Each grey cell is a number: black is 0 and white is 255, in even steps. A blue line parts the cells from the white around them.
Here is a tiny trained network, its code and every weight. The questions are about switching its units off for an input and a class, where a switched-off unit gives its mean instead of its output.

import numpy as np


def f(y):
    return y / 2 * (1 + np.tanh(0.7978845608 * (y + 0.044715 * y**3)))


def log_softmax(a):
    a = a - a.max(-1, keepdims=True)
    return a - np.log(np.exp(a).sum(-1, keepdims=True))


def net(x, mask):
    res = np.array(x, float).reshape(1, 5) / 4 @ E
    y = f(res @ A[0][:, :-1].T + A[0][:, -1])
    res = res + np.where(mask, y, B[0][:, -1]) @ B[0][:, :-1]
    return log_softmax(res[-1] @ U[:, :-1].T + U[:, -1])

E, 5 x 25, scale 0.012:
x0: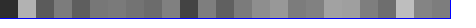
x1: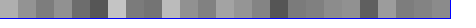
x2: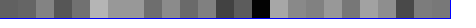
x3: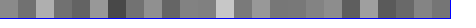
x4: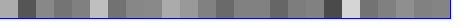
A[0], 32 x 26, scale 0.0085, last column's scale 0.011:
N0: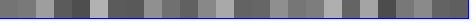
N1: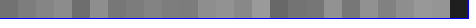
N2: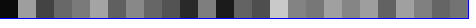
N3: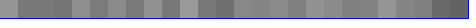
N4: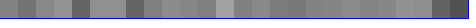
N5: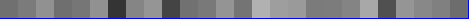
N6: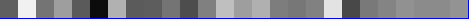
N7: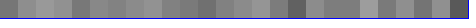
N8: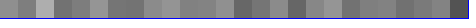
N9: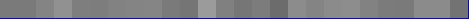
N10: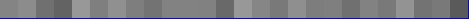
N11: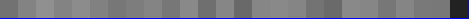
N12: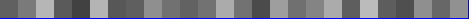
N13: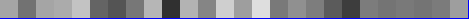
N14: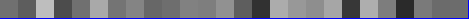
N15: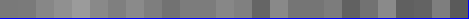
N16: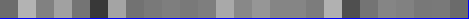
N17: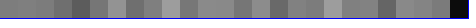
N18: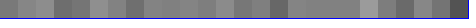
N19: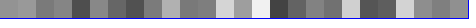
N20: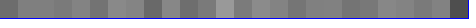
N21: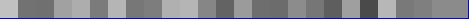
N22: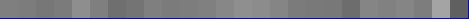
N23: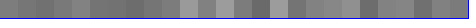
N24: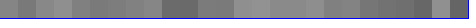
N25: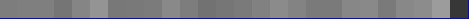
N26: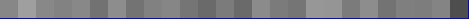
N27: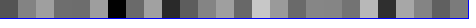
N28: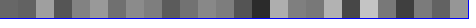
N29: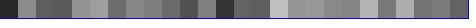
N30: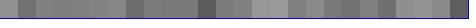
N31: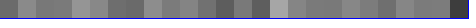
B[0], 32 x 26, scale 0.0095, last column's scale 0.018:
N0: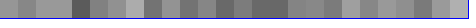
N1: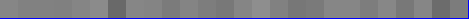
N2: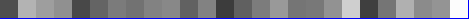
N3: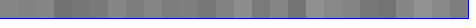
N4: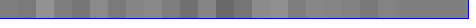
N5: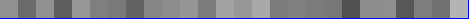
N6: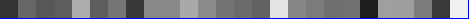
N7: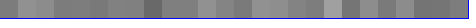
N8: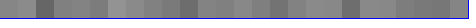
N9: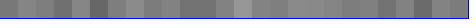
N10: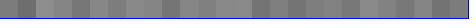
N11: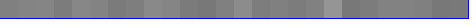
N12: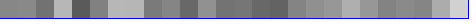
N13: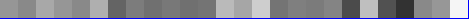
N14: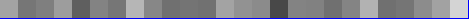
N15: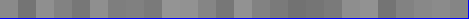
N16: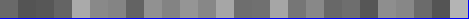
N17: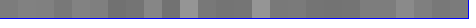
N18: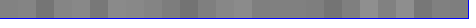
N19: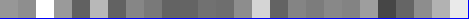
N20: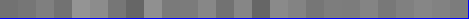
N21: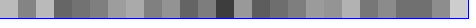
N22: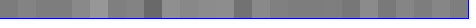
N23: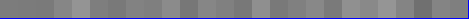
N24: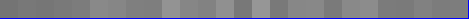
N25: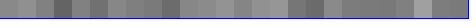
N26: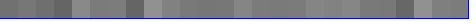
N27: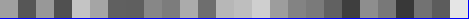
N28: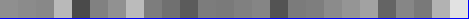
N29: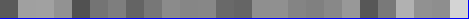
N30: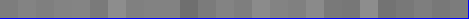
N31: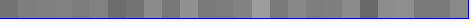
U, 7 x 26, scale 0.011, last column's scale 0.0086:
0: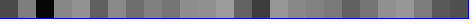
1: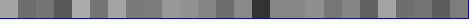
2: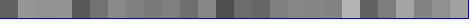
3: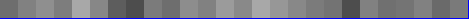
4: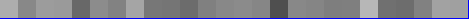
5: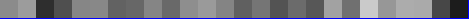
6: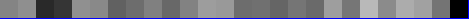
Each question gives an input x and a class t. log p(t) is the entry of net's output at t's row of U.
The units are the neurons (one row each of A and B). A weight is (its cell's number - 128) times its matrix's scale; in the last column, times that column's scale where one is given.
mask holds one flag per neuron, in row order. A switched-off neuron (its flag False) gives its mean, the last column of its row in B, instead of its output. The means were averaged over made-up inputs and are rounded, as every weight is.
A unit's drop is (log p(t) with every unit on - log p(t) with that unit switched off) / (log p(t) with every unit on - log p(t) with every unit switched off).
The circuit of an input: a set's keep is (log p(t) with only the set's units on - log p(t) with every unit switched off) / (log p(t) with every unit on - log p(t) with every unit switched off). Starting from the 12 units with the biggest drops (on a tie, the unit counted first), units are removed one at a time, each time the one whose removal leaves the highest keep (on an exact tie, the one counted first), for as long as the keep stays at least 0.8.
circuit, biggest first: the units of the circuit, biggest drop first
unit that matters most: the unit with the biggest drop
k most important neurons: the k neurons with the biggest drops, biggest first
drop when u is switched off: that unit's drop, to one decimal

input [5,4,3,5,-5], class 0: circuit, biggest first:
N6, N19
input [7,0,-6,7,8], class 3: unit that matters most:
N27
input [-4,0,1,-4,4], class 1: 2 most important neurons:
N19, N2
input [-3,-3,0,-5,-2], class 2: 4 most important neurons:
N13, N27, N19, N14
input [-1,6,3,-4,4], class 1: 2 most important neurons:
N2, N19
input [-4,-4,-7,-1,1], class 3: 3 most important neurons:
N28, N12, N14
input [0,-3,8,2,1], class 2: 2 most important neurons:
N2, N13
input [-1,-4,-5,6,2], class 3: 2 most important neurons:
N27, N28
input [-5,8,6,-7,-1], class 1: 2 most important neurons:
N19, N13
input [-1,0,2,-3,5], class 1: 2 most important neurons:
N2, N19
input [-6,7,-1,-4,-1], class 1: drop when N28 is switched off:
0.2
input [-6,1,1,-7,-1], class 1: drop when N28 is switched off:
0.1
